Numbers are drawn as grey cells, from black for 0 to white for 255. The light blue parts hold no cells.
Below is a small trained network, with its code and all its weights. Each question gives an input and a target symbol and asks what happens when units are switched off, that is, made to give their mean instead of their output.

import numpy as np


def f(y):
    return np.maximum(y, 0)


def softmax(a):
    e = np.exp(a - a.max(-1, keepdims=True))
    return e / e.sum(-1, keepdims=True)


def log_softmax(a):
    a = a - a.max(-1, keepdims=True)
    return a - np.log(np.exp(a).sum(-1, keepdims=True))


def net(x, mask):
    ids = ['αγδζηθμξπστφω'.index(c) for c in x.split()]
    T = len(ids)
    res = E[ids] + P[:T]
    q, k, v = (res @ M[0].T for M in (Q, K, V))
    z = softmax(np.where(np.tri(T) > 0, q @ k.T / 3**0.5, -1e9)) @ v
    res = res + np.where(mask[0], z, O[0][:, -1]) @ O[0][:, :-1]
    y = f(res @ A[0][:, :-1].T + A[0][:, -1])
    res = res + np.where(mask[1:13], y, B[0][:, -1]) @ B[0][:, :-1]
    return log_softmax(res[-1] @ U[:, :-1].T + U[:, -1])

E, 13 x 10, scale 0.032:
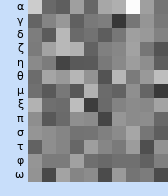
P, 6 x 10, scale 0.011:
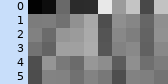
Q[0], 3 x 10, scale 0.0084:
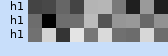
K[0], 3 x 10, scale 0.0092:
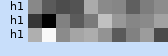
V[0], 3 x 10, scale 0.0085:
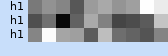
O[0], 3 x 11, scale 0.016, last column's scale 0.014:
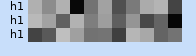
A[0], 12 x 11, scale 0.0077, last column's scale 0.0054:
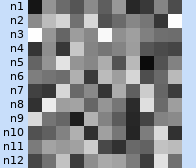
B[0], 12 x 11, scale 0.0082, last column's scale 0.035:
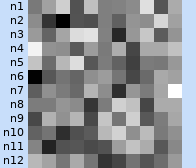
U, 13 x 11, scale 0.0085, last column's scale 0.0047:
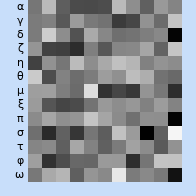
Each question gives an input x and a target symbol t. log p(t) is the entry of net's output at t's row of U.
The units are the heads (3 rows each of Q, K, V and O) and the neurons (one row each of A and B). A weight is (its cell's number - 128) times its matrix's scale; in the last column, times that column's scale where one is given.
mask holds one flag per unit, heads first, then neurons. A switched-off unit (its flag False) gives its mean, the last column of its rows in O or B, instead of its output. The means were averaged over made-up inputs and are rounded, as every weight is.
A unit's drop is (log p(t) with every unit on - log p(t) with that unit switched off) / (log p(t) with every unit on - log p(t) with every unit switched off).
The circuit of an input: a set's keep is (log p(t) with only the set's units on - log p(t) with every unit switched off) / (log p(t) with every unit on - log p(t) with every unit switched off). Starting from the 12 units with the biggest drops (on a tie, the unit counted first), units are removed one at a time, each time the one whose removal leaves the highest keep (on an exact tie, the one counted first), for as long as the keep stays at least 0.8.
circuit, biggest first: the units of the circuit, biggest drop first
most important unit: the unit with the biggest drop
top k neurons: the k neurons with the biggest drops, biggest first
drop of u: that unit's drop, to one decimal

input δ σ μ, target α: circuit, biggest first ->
[h1 n9 n7]
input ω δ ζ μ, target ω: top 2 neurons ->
[n1 n7]
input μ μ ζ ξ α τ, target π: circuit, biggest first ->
[h1 n9 n3 n4]
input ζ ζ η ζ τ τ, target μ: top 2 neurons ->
[n8 n9]
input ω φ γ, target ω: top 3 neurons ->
[n7 n1 n2]
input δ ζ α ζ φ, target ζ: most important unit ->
n9
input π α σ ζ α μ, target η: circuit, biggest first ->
[h1 n9]
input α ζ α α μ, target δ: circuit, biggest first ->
[h1 n9]
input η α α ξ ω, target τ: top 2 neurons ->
[n3 n9]
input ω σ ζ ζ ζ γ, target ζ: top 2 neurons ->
[n9 n11]
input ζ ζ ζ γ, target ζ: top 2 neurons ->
[n11 n9]
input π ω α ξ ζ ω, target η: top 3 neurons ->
[n9 n4 n7]
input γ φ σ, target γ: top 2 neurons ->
[n3 n8]
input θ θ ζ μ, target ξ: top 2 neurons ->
[n9 n2]
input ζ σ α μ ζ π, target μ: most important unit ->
n8
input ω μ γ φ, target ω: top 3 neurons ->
[n1 n7 n2]
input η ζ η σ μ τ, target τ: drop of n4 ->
0.2
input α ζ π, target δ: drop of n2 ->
0.1
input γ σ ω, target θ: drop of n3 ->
0.2
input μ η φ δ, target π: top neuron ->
[n3]
